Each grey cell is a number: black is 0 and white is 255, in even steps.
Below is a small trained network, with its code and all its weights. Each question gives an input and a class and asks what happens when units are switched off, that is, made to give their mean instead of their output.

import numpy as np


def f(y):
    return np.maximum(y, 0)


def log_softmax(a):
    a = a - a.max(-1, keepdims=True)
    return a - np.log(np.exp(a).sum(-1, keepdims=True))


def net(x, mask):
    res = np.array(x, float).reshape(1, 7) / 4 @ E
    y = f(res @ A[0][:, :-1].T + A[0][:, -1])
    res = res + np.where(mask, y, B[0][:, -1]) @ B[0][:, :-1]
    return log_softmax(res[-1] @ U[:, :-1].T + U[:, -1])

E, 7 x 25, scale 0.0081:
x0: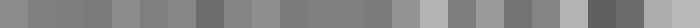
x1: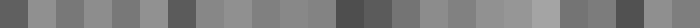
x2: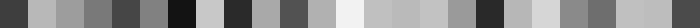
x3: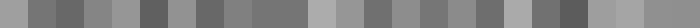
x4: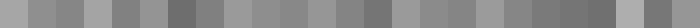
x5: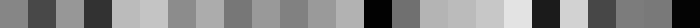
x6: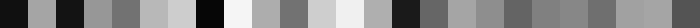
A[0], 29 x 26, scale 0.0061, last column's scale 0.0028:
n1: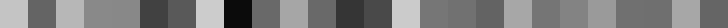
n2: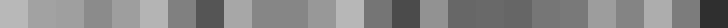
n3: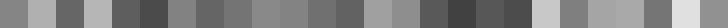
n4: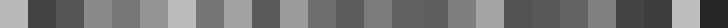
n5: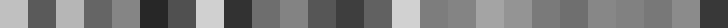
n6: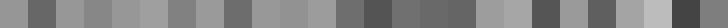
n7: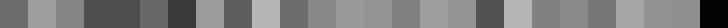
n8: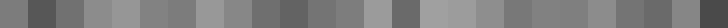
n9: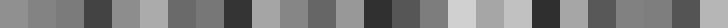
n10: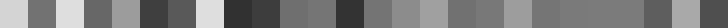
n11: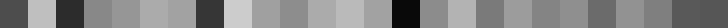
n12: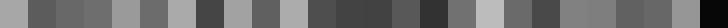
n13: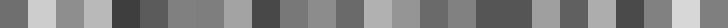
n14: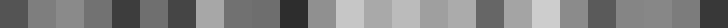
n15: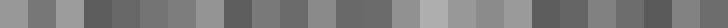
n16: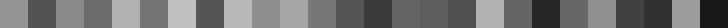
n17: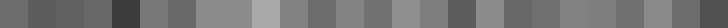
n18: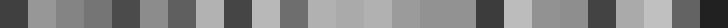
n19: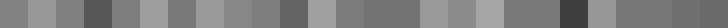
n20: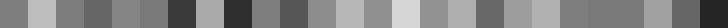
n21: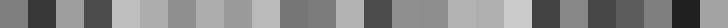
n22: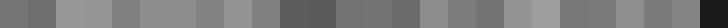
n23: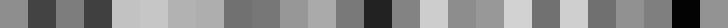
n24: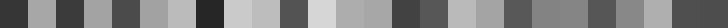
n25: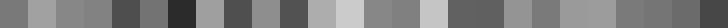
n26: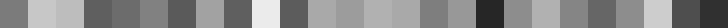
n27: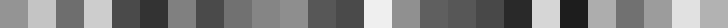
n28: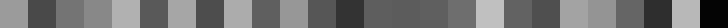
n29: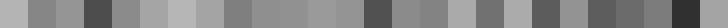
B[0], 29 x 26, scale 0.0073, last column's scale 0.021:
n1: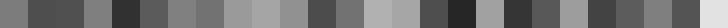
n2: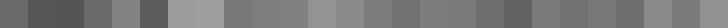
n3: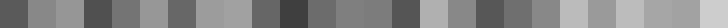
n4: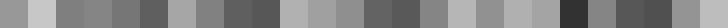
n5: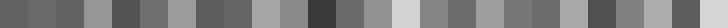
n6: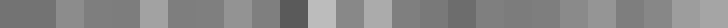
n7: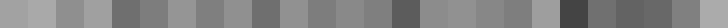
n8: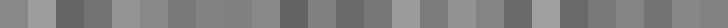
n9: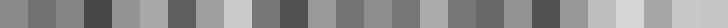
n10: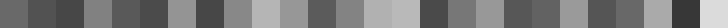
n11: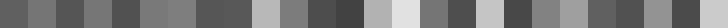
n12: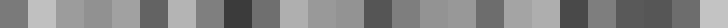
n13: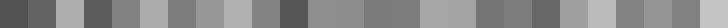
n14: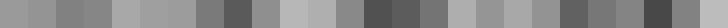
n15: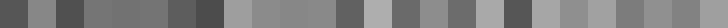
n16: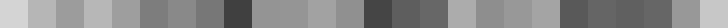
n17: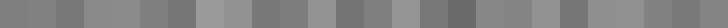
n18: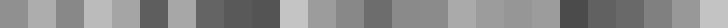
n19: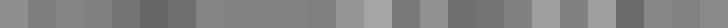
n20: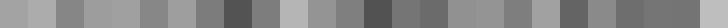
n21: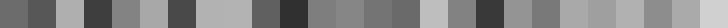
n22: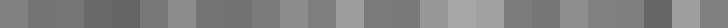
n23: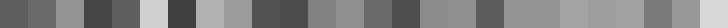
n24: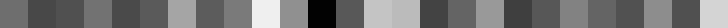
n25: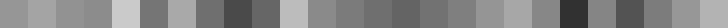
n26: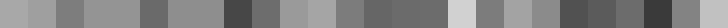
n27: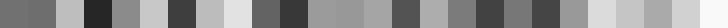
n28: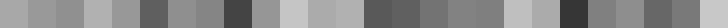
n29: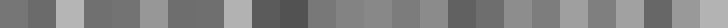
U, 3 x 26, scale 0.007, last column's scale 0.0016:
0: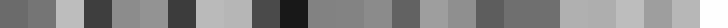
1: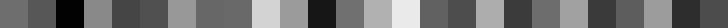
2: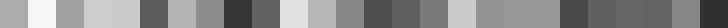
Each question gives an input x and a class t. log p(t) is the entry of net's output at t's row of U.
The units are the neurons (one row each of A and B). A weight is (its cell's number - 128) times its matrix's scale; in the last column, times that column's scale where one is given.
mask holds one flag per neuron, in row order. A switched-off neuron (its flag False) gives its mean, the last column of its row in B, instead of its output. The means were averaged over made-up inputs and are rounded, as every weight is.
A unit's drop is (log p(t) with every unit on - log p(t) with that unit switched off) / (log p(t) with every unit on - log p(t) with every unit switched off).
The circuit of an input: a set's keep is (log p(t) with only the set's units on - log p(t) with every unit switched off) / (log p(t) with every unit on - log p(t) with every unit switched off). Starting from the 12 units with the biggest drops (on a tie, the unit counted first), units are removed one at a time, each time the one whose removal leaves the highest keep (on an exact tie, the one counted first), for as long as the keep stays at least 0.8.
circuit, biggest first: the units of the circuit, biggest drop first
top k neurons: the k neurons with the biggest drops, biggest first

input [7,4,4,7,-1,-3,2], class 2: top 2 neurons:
(n21 n23)
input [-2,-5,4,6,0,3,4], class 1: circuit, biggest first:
(n24)
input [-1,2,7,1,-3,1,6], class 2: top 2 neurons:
(n18 n1)
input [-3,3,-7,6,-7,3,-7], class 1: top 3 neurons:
(n1 n10 n5)
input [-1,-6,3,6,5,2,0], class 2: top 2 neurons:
(n27 n3)
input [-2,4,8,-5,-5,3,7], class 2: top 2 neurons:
(n18 n26)
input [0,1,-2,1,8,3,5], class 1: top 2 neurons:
(n24 n27)
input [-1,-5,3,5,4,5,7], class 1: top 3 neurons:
(n24 n11 n27)
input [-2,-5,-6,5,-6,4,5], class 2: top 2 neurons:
(n16 n1)
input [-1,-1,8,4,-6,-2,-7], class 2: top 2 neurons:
(n26 n14)
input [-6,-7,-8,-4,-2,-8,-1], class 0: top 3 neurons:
(n27 n3 n13)
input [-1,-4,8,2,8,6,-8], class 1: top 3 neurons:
(n1 n10 n5)
